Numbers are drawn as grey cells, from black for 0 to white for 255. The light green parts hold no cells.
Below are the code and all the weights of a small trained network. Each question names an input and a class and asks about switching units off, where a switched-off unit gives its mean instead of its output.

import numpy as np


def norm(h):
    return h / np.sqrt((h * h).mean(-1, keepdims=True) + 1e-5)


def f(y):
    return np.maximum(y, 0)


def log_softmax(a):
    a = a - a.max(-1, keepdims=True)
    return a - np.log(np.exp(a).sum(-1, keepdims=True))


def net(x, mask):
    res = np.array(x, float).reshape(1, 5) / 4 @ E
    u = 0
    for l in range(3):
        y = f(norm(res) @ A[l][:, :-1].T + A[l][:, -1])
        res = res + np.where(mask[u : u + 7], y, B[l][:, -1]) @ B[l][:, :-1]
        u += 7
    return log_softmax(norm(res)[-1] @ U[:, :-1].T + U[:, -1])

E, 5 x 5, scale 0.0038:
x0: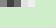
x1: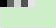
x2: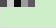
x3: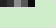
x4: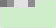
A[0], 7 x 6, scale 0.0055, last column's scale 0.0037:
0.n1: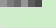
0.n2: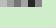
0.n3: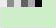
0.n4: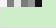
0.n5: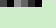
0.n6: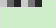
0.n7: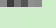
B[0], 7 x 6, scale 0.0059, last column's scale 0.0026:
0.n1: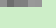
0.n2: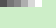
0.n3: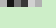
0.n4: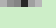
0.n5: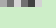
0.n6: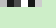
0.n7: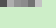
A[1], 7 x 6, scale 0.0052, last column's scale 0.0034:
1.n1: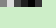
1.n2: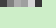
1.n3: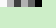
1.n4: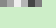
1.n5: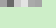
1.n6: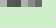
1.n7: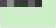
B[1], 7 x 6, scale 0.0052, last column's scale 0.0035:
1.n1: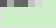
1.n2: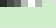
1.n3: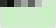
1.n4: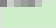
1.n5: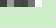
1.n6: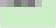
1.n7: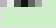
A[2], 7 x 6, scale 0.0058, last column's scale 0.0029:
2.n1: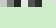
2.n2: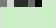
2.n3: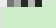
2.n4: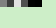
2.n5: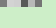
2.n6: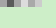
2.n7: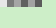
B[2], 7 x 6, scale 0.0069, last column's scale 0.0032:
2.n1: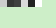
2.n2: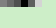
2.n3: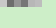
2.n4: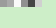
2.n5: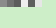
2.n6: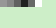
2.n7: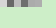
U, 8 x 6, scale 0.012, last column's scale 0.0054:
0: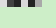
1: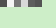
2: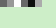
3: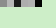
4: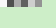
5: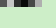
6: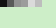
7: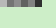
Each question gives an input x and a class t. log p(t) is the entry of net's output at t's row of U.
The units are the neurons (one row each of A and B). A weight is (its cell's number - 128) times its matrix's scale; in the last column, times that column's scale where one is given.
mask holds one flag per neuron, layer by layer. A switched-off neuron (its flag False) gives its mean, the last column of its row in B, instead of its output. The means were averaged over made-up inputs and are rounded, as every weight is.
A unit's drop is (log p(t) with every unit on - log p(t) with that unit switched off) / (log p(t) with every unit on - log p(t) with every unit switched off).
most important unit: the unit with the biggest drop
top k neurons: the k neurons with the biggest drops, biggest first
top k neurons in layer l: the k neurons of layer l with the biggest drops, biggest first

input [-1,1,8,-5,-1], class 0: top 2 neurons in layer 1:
[1.n5 1.n3]
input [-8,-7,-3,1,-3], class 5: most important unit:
1.n1
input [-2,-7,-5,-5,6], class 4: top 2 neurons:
[0.n4 0.n3]
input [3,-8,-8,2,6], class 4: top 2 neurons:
[0.n4 0.n3]
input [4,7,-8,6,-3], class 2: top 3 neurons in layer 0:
[0.n5 0.n2 0.n3]
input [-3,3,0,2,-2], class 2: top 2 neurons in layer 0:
[0.n5 0.n4]
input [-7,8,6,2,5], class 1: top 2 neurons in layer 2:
[2.n5 2.n6]
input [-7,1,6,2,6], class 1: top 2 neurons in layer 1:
[1.n4 1.n5]
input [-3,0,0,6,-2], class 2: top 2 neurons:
[0.n5 2.n4]
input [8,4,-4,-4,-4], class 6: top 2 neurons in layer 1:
[1.n2 1.n5]
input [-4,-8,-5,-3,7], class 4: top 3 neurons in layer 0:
[0.n4 0.n3 0.n2]
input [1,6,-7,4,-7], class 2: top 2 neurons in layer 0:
[0.n5 0.n2]
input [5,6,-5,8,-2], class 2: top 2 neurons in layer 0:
[0.n5 0.n2]
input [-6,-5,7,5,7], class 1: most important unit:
0.n2
